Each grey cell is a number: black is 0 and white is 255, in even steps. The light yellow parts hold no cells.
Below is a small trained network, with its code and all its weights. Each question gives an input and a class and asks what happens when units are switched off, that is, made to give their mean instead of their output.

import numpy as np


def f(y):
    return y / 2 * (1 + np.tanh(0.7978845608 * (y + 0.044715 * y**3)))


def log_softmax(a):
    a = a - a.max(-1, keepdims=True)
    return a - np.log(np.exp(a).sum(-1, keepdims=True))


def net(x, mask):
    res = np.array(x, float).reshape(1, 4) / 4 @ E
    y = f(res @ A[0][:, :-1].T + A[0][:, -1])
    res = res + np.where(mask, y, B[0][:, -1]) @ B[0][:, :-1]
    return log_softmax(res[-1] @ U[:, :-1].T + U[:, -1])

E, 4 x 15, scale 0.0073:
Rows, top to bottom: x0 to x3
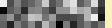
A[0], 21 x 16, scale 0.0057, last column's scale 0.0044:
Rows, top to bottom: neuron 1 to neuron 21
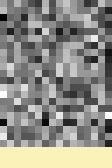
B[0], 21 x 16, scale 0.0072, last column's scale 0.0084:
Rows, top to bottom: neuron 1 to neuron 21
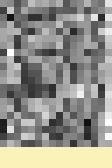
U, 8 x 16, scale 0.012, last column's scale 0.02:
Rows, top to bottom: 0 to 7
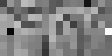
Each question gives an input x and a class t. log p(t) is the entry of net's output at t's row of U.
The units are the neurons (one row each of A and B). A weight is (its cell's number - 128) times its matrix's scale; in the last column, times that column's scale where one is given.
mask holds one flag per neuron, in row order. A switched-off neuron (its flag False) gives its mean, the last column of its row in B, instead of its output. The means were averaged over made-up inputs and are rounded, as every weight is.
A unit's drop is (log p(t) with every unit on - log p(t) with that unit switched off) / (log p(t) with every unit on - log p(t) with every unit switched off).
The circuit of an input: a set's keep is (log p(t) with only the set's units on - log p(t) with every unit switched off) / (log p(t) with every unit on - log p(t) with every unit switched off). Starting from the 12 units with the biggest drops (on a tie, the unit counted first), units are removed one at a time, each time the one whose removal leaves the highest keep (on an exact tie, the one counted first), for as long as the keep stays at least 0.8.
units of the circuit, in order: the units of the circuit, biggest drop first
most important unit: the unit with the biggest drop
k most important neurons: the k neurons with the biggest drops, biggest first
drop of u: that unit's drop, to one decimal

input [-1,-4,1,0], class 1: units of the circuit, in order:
[neuron 14; neuron 13]
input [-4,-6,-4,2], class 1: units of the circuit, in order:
[neuron 14]
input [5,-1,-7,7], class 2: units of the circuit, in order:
[neuron 1; neuron 9]
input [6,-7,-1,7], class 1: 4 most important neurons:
[neuron 14; neuron 13; neuron 18; neuron 17]
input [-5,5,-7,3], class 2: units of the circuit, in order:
[neuron 7; neuron 15]
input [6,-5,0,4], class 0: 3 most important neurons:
[neuron 20; neuron 3; neuron 19]
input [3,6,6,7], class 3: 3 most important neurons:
[neuron 5; neuron 12; neuron 14]
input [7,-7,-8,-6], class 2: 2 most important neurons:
[neuron 1; neuron 9]
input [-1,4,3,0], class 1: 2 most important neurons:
[neuron 3; neuron 20]
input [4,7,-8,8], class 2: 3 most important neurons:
[neuron 7; neuron 9; neuron 1]
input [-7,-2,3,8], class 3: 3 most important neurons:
[neuron 5; neuron 12; neuron 20]
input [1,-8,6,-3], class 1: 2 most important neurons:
[neuron 14; neuron 13]
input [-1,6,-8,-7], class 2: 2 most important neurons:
[neuron 7; neuron 15]
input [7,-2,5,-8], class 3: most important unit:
neuron 10
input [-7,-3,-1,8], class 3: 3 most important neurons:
[neuron 5; neuron 12; neuron 20]
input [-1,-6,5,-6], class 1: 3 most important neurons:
[neuron 14; neuron 13; neuron 5]
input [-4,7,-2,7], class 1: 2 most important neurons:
[neuron 3; neuron 17]
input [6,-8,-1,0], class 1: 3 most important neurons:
[neuron 14; neuron 13; neuron 18]
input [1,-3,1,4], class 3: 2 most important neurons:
[neuron 3; neuron 5]
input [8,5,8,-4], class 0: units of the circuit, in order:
[neuron 20]
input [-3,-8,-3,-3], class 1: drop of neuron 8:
0.0
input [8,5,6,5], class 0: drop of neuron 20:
0.1
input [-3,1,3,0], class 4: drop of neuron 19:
0.3
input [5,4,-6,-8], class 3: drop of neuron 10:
0.2
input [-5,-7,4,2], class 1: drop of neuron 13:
0.3
